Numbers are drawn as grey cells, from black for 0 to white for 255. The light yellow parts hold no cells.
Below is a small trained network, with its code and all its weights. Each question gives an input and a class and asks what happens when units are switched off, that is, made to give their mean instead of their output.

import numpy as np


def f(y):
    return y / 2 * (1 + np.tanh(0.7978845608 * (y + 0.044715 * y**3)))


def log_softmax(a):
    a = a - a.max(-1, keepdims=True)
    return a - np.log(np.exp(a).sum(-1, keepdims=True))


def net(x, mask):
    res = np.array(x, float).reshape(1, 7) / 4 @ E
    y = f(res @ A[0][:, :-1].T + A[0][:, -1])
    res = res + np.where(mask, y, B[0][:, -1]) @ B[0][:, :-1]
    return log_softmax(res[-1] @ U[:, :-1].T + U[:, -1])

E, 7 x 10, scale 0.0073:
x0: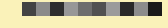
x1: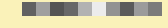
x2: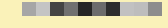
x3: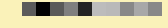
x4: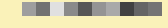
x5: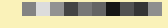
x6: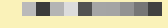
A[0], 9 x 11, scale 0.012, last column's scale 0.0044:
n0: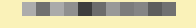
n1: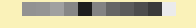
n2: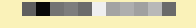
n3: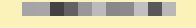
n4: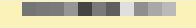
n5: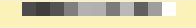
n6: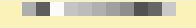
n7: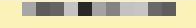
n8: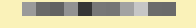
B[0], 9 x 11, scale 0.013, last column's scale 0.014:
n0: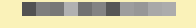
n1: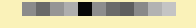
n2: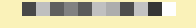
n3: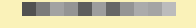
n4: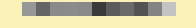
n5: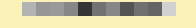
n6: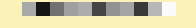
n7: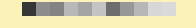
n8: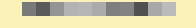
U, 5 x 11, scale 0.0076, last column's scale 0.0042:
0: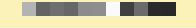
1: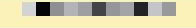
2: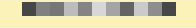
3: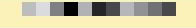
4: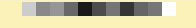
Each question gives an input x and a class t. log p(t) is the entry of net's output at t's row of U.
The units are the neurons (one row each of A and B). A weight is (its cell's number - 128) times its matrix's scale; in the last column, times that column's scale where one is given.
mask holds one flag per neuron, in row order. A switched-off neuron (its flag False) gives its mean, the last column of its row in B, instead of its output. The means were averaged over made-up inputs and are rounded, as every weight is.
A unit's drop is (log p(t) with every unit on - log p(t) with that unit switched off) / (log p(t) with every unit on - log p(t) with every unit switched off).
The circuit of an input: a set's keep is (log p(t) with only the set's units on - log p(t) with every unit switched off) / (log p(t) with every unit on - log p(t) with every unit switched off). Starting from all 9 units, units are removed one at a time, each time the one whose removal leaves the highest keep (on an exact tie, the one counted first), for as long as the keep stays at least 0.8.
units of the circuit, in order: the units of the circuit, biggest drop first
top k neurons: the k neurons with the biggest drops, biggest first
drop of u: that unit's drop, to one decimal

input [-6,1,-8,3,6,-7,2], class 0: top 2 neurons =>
[n2 n6]
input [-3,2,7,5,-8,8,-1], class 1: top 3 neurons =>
[n2 n4 n8]
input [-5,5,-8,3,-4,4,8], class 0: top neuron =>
[n2]
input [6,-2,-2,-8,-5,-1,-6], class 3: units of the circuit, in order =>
[n6 n2 n1]
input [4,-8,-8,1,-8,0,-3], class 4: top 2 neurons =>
[n6 n2]
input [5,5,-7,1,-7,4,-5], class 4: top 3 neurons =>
[n7 n5 n2]
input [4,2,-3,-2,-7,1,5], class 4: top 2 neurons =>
[n6 n7]
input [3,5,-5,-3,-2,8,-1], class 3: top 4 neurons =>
[n6 n2 n7 n5]
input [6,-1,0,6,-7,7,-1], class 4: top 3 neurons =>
[n6 n7 n2]
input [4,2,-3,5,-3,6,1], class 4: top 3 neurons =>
[n7 n6 n2]
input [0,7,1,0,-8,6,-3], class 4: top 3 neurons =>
[n7 n2 n5]
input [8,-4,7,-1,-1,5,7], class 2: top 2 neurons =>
[n6 n7]
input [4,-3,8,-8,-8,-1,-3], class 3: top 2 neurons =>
[n6 n1]
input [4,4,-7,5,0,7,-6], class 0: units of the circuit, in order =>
[n7]
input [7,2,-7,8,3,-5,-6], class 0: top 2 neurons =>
[n7 n5]
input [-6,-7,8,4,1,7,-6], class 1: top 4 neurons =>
[n2 n4 n5 n8]
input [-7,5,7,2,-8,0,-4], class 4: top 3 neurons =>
[n4 n5 n0]
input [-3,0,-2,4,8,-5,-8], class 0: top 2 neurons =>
[n7 n3]
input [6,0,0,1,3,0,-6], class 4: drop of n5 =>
-0.1
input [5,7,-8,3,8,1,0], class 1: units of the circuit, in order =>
[n6]
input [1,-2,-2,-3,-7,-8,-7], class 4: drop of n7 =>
0.3
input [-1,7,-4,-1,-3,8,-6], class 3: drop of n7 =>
0.2
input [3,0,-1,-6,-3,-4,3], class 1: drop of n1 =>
0.0
